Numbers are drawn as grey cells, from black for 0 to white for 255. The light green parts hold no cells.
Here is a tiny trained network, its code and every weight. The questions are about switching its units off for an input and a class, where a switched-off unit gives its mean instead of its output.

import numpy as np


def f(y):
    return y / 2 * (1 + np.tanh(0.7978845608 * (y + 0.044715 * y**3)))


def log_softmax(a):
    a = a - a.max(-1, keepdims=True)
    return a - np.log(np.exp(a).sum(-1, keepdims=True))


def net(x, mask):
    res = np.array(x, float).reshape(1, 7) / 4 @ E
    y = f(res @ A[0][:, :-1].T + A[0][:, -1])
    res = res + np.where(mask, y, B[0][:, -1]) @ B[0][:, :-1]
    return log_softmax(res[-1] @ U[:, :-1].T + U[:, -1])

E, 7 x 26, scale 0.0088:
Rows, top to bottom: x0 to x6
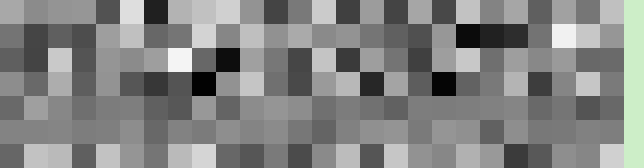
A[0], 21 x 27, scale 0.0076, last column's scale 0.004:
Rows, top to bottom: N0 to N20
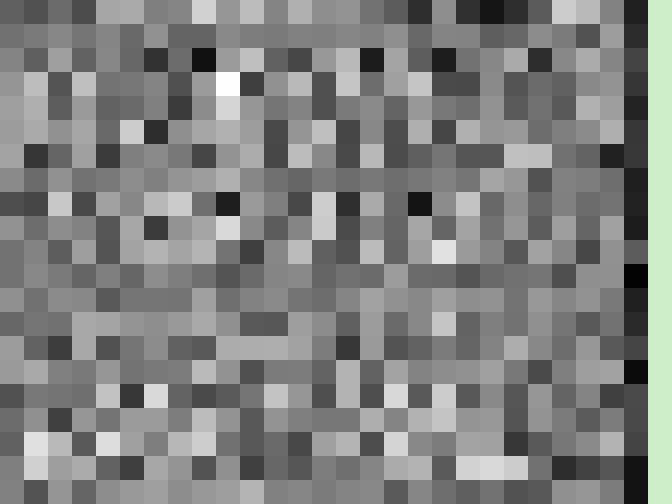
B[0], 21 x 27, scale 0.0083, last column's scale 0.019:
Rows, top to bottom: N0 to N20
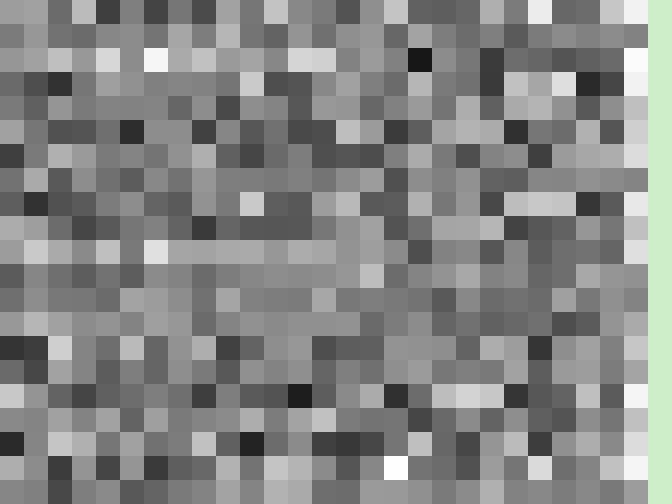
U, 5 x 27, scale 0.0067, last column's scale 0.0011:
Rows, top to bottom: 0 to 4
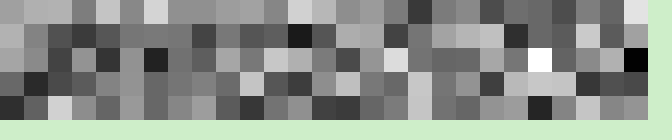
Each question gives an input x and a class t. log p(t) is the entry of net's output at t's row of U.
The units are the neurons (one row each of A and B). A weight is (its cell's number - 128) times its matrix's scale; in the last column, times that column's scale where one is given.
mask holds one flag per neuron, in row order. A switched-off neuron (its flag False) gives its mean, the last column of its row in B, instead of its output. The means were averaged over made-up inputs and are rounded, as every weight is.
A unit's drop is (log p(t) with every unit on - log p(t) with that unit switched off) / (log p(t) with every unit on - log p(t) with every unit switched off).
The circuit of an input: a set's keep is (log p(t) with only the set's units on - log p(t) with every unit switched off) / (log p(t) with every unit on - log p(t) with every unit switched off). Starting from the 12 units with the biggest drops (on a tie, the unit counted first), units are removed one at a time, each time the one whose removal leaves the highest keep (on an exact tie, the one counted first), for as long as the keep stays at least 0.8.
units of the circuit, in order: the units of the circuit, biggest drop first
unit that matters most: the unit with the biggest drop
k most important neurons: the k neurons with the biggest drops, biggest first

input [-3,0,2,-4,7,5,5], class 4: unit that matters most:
N18
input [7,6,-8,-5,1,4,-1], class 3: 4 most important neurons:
[N3 N16 N4 N19]
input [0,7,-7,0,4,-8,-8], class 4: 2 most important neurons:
[N14 N6]
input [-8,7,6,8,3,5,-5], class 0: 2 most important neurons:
[N2 N5]
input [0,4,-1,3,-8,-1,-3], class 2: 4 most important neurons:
[N0 N10 N18 N17]
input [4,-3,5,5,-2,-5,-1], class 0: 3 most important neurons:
[N2 N3 N16]
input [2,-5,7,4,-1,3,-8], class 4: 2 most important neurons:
[N6 N3]
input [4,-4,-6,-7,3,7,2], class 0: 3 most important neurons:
[N10 N17 N8]
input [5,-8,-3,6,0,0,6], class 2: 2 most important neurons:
[N19 N10]
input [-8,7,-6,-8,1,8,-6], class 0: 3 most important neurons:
[N10 N17 N5]
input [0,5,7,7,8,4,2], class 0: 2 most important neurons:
[N2 N3]
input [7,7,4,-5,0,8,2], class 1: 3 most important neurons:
[N5 N9 N19]
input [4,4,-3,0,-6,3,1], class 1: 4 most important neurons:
[N19 N5 N9 N8]
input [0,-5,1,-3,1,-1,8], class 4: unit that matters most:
N18
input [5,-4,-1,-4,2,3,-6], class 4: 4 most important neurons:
[N6 N16 N14 N2]
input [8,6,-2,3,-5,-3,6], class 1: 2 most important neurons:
[N5 N9]
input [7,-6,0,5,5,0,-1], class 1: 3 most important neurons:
[N5 N9 N0]
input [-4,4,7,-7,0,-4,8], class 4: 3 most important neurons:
[N18 N2 N3]
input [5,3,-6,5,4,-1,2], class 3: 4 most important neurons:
[N3 N16 N10 N4]
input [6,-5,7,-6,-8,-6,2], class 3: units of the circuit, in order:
[N8]
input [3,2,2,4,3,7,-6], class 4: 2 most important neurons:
[N6 N14]
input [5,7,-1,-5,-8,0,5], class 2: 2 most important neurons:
[N0 N2]
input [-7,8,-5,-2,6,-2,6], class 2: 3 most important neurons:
[N0 N5 N9]
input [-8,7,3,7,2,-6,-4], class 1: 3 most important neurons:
[N16 N10 N19]
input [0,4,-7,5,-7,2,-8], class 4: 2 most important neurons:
[N14 N6]
